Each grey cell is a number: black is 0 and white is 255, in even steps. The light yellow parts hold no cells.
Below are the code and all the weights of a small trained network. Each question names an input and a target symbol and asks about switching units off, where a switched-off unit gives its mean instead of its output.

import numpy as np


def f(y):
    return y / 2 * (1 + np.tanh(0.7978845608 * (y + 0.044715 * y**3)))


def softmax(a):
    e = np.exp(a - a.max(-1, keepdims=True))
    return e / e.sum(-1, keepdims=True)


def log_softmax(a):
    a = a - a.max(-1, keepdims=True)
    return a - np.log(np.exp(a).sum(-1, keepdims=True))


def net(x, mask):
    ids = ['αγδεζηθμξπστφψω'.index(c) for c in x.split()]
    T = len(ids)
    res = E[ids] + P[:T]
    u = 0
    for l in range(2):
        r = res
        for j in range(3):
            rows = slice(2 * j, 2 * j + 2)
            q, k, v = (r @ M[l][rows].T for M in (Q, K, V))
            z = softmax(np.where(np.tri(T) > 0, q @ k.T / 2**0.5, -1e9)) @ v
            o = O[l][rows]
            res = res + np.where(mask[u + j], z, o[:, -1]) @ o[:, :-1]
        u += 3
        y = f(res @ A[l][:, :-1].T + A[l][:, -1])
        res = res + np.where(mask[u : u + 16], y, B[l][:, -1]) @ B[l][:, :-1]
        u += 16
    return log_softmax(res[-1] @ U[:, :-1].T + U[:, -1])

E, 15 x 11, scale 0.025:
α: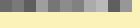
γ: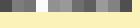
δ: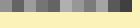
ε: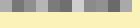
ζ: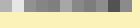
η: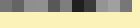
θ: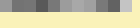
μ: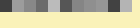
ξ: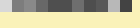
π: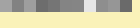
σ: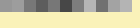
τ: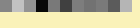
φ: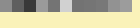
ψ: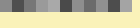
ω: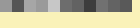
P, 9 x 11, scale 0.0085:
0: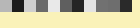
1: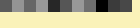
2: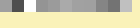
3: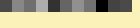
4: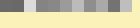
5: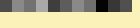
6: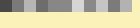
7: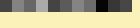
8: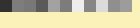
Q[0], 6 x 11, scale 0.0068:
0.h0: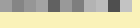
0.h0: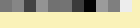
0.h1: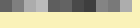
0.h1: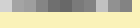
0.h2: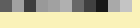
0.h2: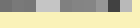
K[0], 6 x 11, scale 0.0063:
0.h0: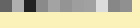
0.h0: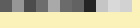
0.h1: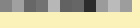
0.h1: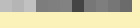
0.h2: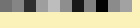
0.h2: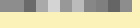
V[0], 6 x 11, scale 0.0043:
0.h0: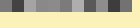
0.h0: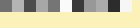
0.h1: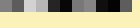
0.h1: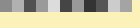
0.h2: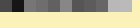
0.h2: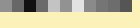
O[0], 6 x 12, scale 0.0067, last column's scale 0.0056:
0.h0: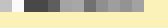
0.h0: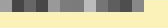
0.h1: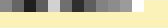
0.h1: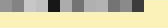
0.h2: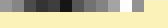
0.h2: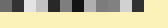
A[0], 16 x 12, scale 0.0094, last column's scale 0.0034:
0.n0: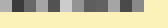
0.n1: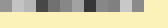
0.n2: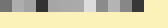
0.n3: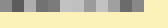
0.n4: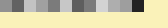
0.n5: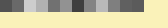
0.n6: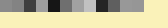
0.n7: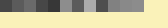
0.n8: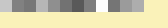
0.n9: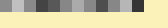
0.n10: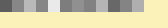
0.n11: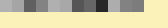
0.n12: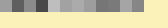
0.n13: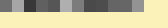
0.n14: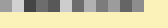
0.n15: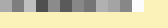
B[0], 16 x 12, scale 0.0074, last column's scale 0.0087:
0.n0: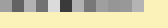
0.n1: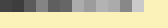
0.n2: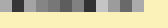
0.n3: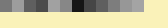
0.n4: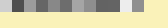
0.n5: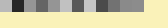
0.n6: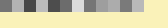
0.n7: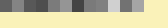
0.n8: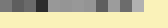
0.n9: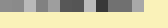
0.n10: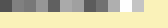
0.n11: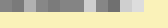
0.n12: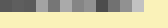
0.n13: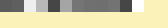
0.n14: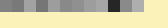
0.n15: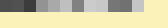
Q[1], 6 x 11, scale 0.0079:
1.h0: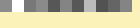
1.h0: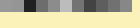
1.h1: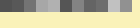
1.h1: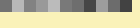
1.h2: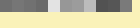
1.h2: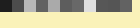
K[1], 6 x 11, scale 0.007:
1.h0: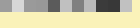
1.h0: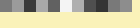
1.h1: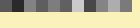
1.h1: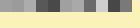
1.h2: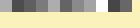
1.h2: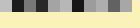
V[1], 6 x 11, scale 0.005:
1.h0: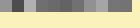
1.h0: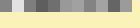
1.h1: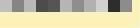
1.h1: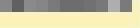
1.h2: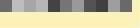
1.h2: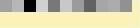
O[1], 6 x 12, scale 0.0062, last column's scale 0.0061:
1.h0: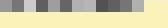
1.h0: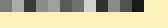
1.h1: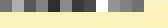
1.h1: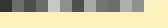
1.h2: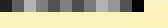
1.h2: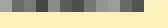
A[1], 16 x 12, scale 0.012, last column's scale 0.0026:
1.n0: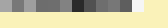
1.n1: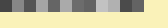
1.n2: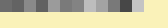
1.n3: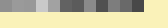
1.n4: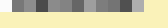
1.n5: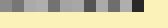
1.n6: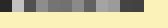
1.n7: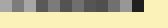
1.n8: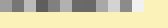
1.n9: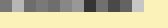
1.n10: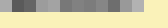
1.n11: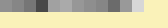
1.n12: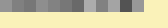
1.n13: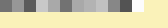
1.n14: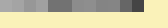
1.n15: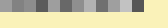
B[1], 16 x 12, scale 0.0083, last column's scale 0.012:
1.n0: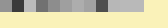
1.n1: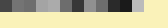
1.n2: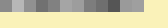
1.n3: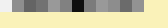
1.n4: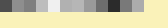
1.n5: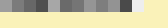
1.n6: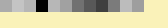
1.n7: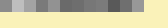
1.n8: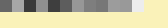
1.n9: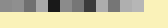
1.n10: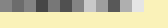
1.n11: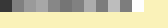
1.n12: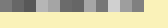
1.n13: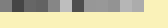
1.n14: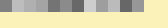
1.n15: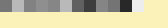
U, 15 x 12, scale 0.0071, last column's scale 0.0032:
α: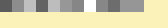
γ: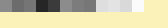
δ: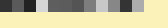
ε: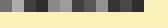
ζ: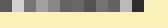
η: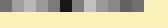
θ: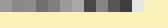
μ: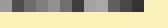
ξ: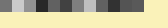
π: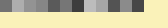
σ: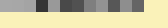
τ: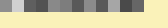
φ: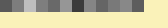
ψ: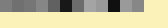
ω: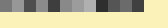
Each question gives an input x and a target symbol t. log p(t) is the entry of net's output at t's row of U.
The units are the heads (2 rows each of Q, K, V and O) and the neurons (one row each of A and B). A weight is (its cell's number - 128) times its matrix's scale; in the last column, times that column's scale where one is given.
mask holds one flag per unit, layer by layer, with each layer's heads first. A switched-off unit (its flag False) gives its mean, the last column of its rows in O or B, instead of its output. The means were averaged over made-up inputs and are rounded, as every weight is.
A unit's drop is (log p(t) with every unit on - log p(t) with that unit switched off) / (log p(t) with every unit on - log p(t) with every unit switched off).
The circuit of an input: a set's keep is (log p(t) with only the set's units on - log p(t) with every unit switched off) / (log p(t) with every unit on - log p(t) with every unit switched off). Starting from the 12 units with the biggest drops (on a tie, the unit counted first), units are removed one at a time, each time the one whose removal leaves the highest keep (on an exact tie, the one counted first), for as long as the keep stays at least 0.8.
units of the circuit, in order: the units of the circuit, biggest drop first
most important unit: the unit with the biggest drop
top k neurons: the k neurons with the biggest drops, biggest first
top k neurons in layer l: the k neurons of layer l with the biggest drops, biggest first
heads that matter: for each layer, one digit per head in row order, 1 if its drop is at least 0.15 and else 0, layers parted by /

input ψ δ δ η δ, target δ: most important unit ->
0.h1
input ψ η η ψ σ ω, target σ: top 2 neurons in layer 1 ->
(1.n3 1.n7)
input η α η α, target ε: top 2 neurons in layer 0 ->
(0.n6 0.n11)
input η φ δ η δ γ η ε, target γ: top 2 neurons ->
(0.n6 1.n13)
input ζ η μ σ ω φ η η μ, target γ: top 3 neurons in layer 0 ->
(0.n2 0.n10 0.n9)
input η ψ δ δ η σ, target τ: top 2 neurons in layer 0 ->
(0.n9 0.n6)
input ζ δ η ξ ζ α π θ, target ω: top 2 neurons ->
(0.n6 0.n12)
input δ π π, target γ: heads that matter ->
111 / 000
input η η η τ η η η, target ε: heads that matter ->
001 / 000
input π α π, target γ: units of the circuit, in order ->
(0.n2 1.n8)
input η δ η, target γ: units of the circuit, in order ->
(1.n1 0.n4)
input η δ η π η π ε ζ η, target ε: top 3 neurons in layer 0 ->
(0.n11 0.n9 0.n15)
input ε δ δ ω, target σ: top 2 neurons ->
(0.n11 1.n3)
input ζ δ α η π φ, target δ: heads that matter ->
001 / 001
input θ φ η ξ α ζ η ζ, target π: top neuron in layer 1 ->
(1.n14)
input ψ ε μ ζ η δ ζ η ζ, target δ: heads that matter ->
001 / 010
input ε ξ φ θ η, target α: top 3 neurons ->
(0.n5 1.n4 0.n10)
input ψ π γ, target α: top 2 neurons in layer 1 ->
(1.n10 1.n11)
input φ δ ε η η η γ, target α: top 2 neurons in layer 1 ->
(1.n10 1.n9)
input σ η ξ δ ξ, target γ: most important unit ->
0.h0
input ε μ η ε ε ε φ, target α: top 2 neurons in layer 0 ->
(0.n10 0.n14)
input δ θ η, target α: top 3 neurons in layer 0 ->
(0.n5 0.n10 0.n6)
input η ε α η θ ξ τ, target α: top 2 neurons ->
(0.n15 0.n9)
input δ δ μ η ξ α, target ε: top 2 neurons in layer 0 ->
(0.n11 0.n6)
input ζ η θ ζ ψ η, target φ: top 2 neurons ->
(1.n0 0.n13)
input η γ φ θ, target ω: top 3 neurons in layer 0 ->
(0.n6 0.n9 0.n12)
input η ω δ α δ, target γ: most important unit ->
0.h1
